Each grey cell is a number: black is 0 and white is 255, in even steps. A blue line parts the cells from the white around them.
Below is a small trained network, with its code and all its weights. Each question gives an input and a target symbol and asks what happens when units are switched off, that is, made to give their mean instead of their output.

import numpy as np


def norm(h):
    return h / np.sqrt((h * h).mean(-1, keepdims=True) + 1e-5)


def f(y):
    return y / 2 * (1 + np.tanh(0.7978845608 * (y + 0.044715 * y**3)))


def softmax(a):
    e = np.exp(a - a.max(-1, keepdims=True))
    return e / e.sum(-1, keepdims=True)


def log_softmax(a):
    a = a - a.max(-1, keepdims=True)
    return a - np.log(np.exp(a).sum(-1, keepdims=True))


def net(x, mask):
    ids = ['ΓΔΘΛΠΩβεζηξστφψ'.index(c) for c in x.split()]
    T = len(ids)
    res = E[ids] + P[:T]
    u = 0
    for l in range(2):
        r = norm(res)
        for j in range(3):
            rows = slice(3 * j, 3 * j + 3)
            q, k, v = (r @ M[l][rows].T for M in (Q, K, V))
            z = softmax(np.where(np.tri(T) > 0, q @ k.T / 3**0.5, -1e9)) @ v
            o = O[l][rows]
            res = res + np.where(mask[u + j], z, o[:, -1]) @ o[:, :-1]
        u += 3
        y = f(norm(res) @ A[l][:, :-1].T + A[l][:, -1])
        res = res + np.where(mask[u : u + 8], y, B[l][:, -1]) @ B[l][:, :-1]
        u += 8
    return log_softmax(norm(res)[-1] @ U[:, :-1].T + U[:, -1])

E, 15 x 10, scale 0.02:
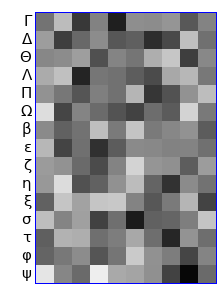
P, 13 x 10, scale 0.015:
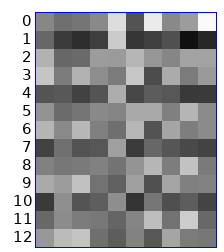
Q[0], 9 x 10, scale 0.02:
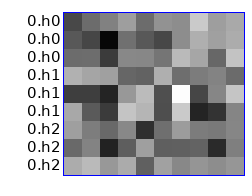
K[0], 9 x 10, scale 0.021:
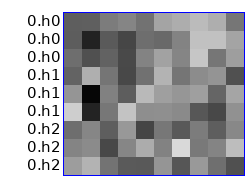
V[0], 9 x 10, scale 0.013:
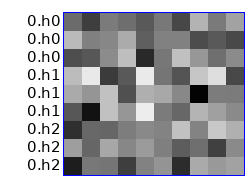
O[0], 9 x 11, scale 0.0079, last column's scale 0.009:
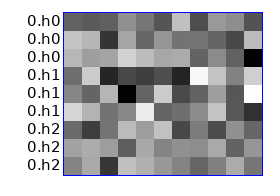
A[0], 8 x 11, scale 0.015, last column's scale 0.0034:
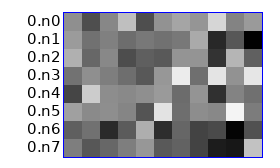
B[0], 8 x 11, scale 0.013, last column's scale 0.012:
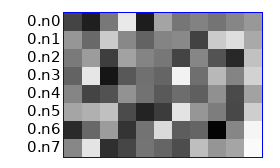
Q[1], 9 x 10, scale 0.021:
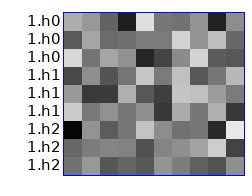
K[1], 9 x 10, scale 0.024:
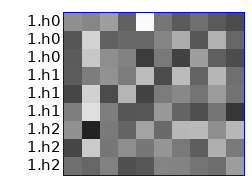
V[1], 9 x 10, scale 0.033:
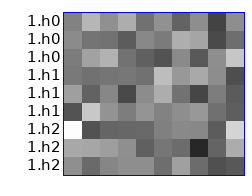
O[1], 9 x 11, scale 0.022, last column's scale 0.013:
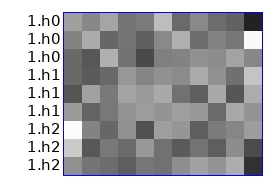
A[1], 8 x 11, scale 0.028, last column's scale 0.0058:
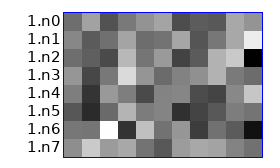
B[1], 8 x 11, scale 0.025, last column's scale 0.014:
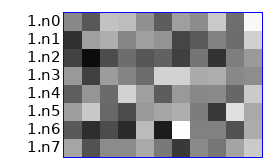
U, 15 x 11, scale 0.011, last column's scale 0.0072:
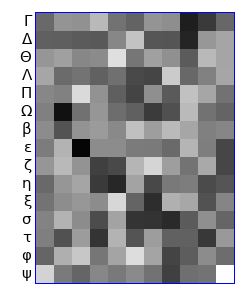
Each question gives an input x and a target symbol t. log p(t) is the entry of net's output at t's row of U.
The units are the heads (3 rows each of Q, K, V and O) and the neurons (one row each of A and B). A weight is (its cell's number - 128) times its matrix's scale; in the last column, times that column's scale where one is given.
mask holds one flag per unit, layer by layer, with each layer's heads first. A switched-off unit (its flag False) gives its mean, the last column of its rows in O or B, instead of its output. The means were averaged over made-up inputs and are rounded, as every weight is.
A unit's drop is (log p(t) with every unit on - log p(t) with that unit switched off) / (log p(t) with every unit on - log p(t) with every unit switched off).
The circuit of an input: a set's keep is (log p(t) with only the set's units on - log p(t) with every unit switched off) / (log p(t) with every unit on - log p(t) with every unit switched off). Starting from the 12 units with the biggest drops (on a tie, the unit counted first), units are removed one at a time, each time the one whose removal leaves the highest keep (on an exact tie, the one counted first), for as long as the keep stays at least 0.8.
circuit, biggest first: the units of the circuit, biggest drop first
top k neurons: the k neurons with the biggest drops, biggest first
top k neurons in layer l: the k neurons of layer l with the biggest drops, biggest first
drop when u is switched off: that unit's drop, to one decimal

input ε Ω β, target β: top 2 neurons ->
[1.n3 0.n6]
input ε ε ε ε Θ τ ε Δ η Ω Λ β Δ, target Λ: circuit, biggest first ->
[0.h1 1.h1]
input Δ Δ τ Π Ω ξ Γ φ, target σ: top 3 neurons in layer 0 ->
[0.n7 0.n6 0.n5]
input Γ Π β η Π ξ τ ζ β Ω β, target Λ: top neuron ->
[0.n7]
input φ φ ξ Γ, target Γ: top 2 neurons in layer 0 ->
[0.n7 0.n2]
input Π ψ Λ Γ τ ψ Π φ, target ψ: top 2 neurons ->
[0.n5 0.n7]
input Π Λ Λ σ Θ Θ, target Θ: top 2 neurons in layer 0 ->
[0.n6 0.n1]
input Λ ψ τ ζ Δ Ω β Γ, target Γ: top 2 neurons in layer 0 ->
[0.n7 0.n3]
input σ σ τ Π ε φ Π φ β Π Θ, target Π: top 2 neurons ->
[0.n7 1.n0]
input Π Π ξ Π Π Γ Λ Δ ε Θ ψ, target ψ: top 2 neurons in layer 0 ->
[0.n5 0.n7]
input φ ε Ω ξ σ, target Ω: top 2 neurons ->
[1.n0 1.n2]
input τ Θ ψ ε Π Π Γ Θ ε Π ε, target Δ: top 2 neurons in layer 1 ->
[1.n5 1.n2]
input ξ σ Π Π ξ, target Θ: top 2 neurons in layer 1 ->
[1.n5 1.n0]
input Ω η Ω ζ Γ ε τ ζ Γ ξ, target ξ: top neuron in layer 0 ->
[0.n6]
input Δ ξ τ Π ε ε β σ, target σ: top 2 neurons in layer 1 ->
[1.n5 1.n0]
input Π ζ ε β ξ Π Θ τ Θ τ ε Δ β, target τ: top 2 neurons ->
[1.n6 0.n7]
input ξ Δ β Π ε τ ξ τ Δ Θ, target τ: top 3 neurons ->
[1.n6 0.n7 0.n6]
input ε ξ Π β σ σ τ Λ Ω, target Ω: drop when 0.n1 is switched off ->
-0.1
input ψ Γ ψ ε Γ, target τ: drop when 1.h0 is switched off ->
0.1
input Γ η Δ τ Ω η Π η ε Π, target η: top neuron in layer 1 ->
[1.n0]
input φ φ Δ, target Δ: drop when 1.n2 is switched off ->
0.4
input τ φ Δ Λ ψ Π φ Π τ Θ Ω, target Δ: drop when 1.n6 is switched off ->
0.0
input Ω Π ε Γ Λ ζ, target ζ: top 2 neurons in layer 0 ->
[0.n5 0.n3]
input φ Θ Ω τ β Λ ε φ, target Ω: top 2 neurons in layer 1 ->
[1.n0 1.n2]
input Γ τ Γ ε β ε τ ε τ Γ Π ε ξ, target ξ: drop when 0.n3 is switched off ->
0.1
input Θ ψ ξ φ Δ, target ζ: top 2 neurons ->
[0.n7 0.n6]
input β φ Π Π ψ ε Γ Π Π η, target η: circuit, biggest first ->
[0.h1]
